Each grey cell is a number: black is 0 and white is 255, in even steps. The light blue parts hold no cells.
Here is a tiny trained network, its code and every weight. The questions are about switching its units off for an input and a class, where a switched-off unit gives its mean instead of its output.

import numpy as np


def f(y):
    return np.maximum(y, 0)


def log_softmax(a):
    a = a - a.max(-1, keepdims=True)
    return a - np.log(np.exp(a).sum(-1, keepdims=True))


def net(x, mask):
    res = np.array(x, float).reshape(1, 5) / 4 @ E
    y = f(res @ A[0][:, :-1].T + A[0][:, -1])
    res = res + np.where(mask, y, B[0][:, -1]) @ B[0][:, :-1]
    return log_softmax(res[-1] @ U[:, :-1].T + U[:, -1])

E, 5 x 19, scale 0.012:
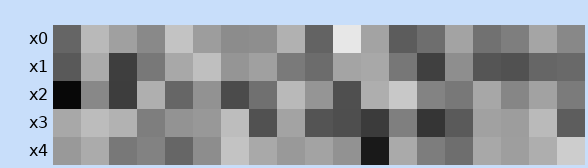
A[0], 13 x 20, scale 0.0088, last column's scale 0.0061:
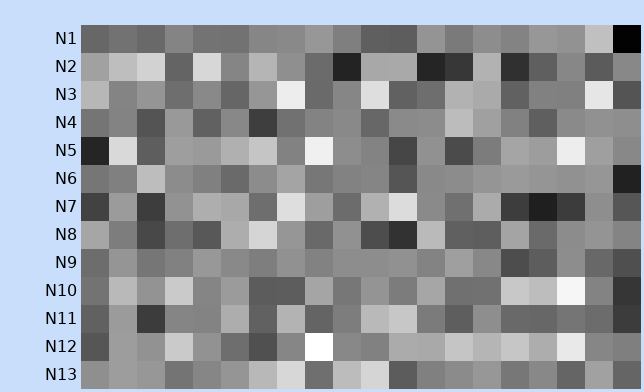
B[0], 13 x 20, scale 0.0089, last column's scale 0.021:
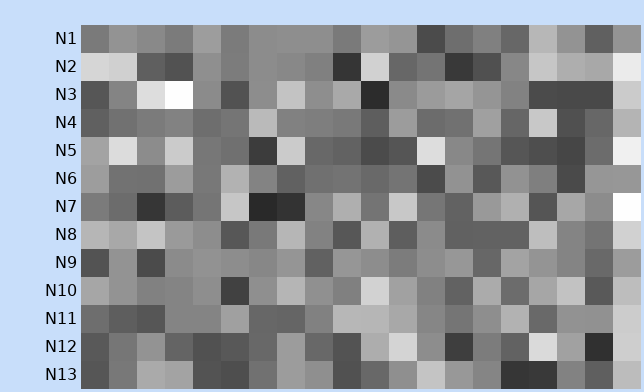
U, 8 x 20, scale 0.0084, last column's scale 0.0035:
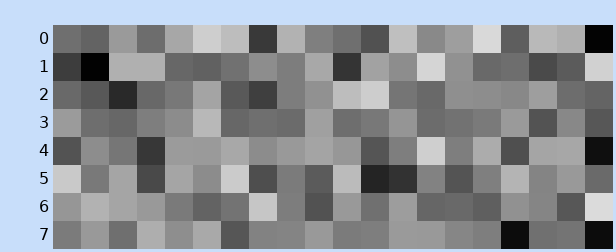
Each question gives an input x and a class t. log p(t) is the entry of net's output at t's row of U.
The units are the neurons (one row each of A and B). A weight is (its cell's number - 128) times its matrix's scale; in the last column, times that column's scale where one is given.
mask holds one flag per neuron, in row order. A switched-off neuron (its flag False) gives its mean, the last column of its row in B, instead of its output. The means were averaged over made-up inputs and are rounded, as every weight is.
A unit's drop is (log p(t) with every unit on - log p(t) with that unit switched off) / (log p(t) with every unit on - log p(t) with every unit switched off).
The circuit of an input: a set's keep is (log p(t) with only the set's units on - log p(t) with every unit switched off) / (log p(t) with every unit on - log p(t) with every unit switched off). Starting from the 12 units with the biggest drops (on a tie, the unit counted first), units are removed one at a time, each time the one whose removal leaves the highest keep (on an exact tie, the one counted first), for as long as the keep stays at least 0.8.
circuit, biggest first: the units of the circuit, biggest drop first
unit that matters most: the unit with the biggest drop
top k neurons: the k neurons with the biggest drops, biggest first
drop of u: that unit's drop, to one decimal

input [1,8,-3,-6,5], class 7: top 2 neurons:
[N3; N13]
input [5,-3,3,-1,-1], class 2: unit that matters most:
N8
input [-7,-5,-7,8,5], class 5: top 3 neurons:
[N5; N6; N12]
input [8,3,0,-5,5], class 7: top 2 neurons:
[N7; N3]
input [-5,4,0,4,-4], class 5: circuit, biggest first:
[N5; N7; N3; N13]
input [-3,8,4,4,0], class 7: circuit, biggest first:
[N2; N12]
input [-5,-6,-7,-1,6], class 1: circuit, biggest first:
[N2; N3]
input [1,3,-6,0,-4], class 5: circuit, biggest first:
[N2; N5]
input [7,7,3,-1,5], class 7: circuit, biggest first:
[N5; N7]
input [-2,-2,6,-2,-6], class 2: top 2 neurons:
[N3; N5]
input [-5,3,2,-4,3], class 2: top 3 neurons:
[N3; N5; N13]
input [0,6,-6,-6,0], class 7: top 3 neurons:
[N3; N13; N12]
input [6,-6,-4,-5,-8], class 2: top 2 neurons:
[N5; N8]
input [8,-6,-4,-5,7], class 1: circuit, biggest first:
[N3]
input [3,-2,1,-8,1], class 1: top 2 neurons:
[N3; N2]
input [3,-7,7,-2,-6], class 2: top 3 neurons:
[N3; N5; N12]
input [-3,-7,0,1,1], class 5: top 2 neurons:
[N5; N3]
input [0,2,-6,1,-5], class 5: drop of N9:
0.0
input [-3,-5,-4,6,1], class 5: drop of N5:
0.2
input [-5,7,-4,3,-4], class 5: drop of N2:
0.1
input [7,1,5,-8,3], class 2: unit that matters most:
N7
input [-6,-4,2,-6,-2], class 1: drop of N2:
0.1
